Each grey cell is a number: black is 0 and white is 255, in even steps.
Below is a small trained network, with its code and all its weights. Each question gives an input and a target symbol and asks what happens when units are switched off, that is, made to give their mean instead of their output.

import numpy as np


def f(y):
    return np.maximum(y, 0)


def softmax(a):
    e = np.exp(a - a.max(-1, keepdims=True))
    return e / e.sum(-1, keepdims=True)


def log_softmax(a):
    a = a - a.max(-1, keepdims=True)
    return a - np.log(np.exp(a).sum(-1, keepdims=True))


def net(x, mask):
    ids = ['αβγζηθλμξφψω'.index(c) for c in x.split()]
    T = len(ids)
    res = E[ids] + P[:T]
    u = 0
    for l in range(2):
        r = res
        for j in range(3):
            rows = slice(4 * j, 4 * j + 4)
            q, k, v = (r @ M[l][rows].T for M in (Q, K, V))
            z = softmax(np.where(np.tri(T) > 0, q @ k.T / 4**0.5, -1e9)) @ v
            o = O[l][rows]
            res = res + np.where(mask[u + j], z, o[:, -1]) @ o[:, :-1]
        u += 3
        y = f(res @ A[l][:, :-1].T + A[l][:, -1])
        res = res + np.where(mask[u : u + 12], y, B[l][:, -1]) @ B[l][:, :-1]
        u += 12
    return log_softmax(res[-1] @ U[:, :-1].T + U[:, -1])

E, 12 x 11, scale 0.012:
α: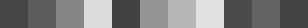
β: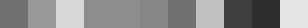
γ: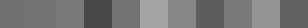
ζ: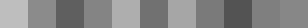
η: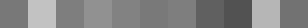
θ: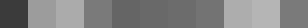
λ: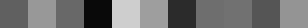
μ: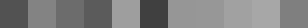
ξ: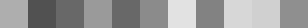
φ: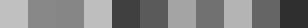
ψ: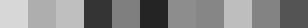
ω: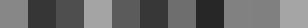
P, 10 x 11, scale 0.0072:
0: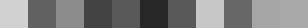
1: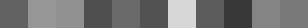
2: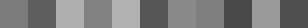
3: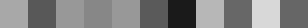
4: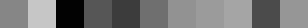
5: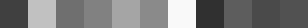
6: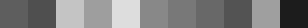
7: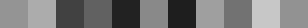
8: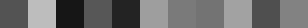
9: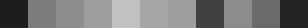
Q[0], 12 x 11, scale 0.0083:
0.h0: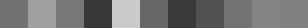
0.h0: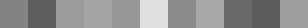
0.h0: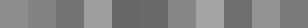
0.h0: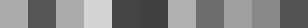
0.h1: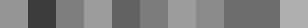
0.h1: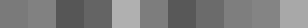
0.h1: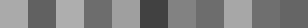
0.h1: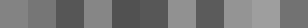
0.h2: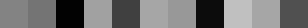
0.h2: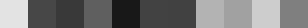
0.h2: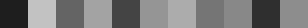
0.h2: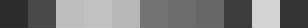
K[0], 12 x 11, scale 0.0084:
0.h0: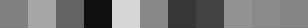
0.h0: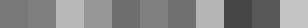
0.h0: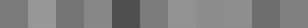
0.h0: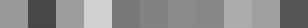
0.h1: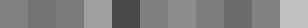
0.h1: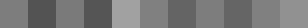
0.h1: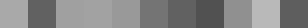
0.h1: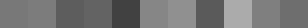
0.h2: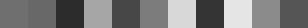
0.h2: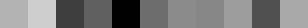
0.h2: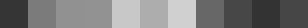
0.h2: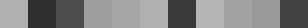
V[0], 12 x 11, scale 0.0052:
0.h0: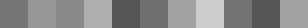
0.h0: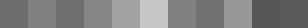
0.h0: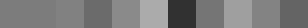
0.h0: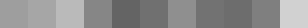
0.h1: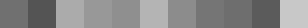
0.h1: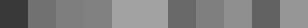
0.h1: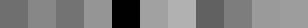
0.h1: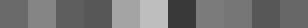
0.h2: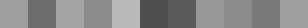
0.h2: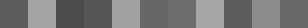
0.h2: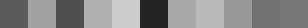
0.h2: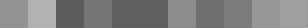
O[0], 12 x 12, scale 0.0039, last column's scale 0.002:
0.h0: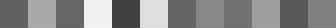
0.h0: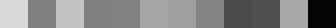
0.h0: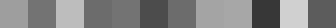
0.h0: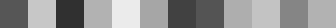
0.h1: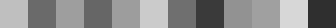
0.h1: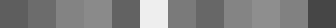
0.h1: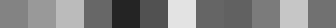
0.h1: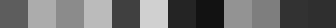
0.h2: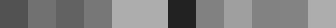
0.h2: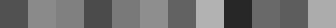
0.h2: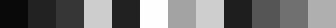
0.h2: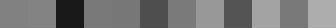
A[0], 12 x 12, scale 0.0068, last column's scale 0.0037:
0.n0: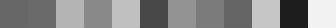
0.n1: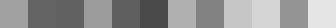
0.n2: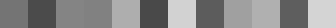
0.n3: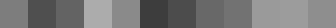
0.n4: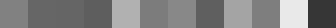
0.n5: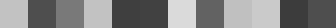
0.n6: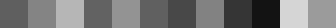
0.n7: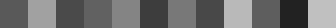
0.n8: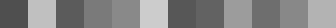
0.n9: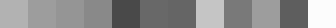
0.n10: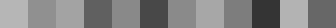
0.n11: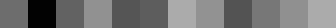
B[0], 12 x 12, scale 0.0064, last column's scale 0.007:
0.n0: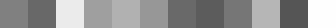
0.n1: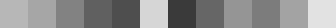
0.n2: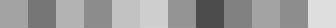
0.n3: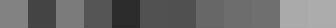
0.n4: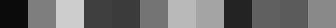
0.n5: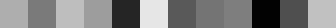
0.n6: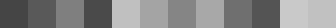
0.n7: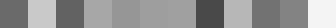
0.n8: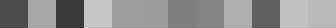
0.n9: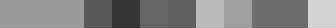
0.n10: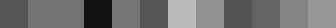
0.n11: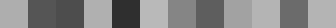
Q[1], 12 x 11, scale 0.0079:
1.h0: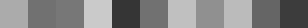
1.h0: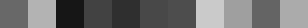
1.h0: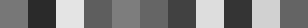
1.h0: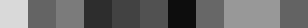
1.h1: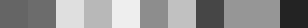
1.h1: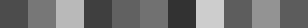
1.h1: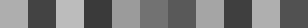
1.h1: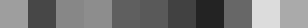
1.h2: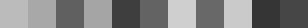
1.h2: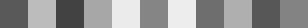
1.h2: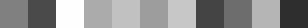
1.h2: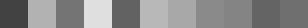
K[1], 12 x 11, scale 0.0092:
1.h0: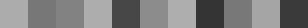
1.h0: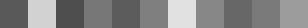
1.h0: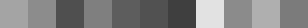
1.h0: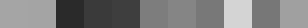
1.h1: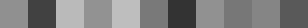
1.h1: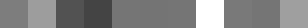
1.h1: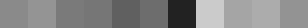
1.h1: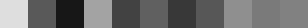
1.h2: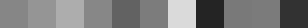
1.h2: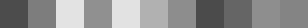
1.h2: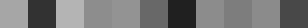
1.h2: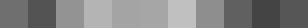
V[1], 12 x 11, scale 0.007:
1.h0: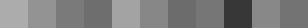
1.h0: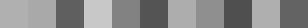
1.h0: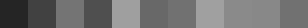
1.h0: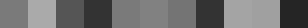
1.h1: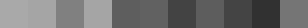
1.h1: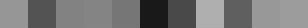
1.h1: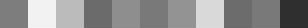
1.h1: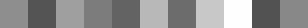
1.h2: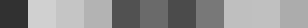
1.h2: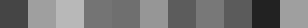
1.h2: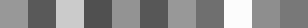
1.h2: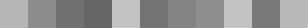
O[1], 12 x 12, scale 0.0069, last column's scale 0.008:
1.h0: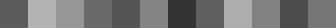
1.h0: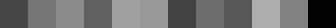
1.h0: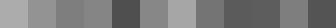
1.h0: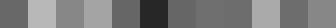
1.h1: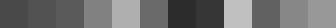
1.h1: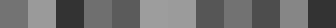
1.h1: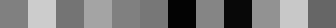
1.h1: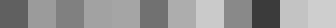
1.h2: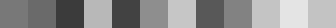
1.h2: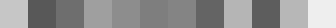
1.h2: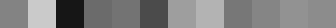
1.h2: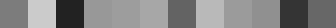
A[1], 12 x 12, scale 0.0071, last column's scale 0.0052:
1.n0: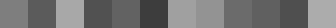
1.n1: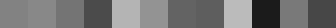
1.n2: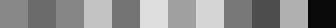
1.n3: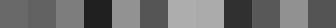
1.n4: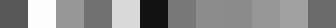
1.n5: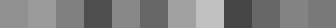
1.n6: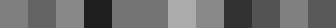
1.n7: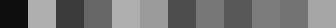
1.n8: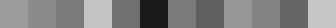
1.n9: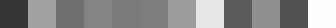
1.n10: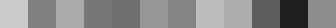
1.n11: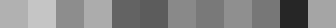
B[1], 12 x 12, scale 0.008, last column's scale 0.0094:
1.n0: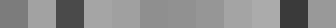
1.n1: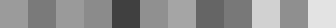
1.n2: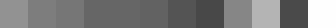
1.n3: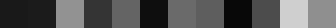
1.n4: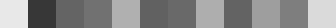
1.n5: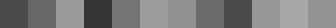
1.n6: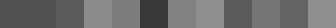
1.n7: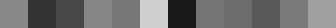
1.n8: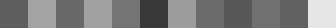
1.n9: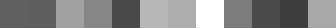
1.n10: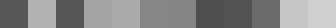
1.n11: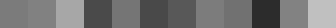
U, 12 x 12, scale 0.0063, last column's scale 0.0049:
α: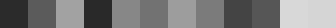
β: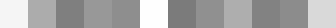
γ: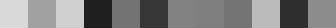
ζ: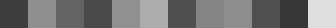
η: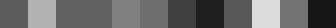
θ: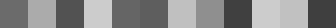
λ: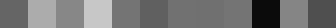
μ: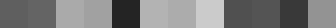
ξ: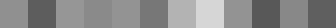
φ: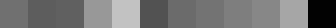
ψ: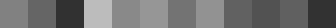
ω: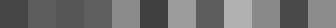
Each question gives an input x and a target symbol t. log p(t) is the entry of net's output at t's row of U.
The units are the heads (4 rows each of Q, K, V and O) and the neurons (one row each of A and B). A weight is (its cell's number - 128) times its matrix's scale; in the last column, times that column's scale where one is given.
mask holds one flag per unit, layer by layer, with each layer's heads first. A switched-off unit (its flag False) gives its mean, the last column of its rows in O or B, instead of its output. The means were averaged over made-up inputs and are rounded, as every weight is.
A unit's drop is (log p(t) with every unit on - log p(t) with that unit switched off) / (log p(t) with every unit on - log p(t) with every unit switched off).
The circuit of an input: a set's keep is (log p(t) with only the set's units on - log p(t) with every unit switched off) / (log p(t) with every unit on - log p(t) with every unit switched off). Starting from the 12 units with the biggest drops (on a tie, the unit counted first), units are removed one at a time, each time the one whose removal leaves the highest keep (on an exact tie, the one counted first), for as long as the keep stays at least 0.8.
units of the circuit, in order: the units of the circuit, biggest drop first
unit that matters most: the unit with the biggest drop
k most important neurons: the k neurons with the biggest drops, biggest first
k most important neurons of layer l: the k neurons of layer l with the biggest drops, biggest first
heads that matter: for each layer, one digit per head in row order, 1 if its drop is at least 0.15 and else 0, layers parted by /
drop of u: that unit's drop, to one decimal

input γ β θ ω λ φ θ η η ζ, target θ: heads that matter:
000 / 001
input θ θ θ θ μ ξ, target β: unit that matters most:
0.n5
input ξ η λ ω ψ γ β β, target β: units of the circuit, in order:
(1.h2 0.n6 1.h0)
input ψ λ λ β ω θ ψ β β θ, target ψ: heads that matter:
000 / 011
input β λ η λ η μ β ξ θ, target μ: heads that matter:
001 / 011
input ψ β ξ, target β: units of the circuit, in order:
(0.n1 0.n5)
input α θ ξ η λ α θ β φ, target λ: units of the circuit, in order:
(0.n5 1.n10 1.n11)
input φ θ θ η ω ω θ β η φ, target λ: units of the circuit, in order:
(0.n5 1.n11 1.n10)
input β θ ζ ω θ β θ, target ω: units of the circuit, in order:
(1.h1 0.n3 0.n0 0.n5)
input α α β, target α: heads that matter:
000 / 100
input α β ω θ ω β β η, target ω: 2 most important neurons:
(0.n7 0.n9)
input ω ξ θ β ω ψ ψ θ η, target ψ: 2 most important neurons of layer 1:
(1.n7 1.n4)
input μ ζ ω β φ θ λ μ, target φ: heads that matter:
000 / 110
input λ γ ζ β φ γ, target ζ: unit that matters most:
0.n0
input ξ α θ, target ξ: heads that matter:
000 / 011
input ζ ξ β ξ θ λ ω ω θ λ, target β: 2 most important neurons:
(0.n8 1.n1)
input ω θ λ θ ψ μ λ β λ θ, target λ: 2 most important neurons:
(0.n6 1.n11)
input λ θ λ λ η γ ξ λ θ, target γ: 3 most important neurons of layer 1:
(1.n4 1.n10 1.n11)
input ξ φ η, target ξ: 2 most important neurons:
(0.n5 0.n1)
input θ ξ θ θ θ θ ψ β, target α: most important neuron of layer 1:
(1.n3)
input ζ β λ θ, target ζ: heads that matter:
000 / 001
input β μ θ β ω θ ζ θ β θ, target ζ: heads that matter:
000 / 101
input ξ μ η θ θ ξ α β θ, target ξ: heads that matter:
000 / 010
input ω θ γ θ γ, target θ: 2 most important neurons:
(0.n0 0.n7)
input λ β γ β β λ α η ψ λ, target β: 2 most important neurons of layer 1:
(1.n1 1.n8)
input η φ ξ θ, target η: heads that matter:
000 / 110
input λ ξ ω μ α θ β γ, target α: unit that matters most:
1.h2
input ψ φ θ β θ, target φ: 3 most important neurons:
(0.n5 1.n4 0.n7)
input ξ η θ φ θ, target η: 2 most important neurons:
(0.n7 0.n6)
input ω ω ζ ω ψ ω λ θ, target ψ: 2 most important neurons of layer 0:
(0.n2 0.n9)
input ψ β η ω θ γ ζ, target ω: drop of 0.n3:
0.2
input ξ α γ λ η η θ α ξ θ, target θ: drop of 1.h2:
0.7
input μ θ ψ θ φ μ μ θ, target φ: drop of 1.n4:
0.2
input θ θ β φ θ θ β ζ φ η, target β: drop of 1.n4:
0.0
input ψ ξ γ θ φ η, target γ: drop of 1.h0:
0.1
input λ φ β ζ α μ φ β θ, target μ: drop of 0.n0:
0.2
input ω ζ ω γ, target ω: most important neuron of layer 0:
(0.n3)
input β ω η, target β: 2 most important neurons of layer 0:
(0.n7 0.n6)
